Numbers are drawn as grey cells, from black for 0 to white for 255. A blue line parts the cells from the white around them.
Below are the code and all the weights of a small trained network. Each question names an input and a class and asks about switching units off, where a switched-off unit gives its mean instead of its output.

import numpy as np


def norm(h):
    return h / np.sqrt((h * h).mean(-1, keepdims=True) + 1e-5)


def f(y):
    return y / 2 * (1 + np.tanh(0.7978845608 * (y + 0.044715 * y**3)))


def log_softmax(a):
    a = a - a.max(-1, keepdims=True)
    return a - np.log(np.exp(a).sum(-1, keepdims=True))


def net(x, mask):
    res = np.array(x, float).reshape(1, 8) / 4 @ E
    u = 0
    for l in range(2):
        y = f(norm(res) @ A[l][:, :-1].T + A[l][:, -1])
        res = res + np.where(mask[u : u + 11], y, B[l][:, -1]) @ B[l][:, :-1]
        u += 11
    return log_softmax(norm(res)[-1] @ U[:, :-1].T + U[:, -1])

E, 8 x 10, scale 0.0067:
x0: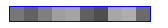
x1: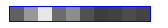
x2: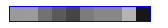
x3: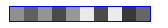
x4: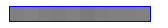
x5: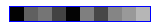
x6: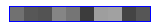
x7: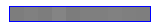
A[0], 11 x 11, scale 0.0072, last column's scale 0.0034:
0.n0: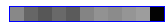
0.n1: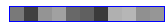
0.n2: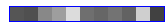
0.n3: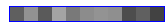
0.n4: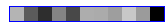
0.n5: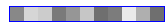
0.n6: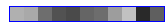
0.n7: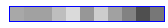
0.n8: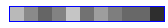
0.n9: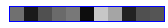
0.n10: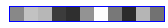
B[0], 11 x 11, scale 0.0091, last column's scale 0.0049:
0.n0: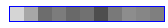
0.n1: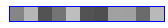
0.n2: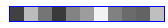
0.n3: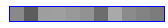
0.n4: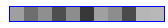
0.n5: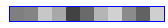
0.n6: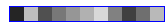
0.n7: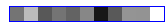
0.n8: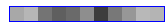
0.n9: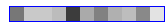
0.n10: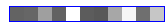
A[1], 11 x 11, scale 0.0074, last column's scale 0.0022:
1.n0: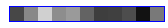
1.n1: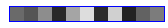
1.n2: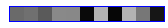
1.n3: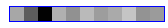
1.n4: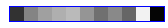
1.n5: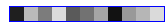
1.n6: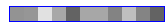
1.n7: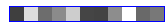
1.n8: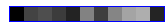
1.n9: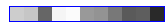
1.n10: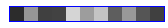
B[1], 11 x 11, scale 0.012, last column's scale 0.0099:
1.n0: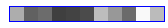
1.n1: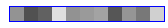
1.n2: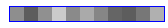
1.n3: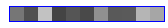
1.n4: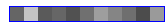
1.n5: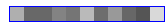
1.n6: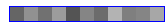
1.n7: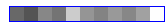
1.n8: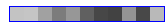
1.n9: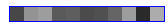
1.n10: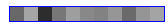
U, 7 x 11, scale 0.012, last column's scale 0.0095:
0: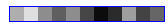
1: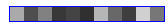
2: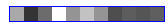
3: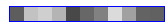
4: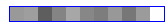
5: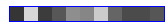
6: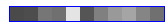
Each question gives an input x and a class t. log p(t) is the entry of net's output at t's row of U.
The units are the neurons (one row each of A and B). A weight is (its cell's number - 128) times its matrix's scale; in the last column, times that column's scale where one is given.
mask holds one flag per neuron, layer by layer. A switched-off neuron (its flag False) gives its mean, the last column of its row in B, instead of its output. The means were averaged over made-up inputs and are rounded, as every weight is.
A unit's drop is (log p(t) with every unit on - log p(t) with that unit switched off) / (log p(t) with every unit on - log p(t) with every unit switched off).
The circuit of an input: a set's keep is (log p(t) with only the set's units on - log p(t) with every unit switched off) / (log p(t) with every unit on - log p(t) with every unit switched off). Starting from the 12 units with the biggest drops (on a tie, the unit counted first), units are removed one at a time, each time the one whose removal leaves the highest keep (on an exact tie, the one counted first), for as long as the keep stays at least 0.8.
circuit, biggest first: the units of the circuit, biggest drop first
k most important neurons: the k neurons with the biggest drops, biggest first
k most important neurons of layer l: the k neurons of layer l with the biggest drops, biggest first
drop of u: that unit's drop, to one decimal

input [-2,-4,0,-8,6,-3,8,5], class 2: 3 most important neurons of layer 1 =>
[1.n5, 1.n2, 1.n0]
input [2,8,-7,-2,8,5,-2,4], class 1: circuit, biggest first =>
[1.n0]
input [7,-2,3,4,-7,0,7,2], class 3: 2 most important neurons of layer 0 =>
[0.n9, 0.n10]
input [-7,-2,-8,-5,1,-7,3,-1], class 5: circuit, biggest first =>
[0.n2, 1.n9]
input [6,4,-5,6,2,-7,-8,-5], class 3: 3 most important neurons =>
[0.n5, 1.n8, 1.n9]
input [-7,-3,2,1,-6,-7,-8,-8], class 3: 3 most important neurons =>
[0.n5, 1.n6, 1.n8]
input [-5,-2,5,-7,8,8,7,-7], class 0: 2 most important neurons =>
[1.n8, 1.n1]
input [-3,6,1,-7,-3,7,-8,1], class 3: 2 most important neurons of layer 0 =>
[0.n5, 0.n7]
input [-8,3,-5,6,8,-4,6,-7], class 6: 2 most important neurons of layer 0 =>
[0.n10, 0.n5]
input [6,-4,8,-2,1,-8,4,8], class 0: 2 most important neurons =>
[1.n9, 0.n2]
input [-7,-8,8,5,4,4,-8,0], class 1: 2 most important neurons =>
[0.n4, 0.n9]
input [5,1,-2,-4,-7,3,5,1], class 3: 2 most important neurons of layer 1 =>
[1.n1, 1.n6]
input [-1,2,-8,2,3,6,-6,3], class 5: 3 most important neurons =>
[0.n2, 1.n4, 0.n7]
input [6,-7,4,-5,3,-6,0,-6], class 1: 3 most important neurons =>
[1.n3, 1.n8, 0.n10]
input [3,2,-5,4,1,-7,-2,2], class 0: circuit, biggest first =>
[1.n9]
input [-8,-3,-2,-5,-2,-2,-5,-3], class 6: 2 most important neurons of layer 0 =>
[0.n10, 0.n9]
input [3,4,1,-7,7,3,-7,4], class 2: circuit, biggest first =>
[1.n5, 1.n2]
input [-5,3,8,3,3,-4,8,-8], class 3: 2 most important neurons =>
[0.n9, 0.n2]
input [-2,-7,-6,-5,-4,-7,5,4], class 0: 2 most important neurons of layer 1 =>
[1.n9, 1.n0]
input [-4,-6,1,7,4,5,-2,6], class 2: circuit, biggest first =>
[1.n1]
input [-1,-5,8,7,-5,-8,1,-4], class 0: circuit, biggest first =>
[1.n9, 0.n7]
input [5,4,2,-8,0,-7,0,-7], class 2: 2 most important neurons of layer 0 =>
[0.n1, 0.n10]
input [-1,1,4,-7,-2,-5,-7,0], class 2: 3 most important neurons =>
[1.n5, 0.n9, 1.n2]
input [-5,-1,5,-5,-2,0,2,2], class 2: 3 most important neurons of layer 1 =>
[1.n2, 1.n5, 1.n0]
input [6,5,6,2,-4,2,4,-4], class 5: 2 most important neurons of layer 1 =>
[1.n10, 1.n3]
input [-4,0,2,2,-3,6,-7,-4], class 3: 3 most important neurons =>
[0.n5, 0.n7, 1.n6]
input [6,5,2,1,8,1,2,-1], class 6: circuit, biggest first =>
[1.n7]
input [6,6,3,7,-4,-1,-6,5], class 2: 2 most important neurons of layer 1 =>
[1.n1, 1.n3]
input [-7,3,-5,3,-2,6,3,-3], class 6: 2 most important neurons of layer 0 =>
[0.n10, 0.n7]
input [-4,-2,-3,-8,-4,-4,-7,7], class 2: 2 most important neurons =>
[1.n5, 0.n9]
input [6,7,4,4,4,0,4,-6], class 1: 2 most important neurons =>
[1.n0, 0.n10]
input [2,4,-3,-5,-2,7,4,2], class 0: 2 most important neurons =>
[1.n8, 1.n1]
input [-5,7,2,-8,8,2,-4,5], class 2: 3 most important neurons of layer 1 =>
[1.n2, 1.n5, 1.n3]
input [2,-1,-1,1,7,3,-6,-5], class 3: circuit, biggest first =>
[0.n5]
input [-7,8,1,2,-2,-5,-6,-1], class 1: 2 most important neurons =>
[1.n0, 0.n9]
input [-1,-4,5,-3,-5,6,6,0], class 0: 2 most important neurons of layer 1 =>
[1.n8, 1.n0]
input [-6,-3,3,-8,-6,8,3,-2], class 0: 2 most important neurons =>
[1.n8, 1.n1]
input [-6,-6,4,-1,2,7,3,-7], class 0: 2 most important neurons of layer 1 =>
[1.n8, 1.n0]
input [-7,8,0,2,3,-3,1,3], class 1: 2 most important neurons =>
[1.n0, 0.n1]
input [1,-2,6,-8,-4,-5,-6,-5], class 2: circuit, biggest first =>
[1.n2]
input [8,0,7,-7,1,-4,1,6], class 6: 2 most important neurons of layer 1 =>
[1.n7, 1.n1]
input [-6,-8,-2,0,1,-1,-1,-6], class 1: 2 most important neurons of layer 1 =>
[1.n3, 1.n7]
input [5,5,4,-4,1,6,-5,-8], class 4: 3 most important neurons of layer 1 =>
[1.n7, 1.n0, 1.n9]
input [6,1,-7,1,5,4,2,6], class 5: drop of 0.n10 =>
0.1
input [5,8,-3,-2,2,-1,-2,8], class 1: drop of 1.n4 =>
0.0
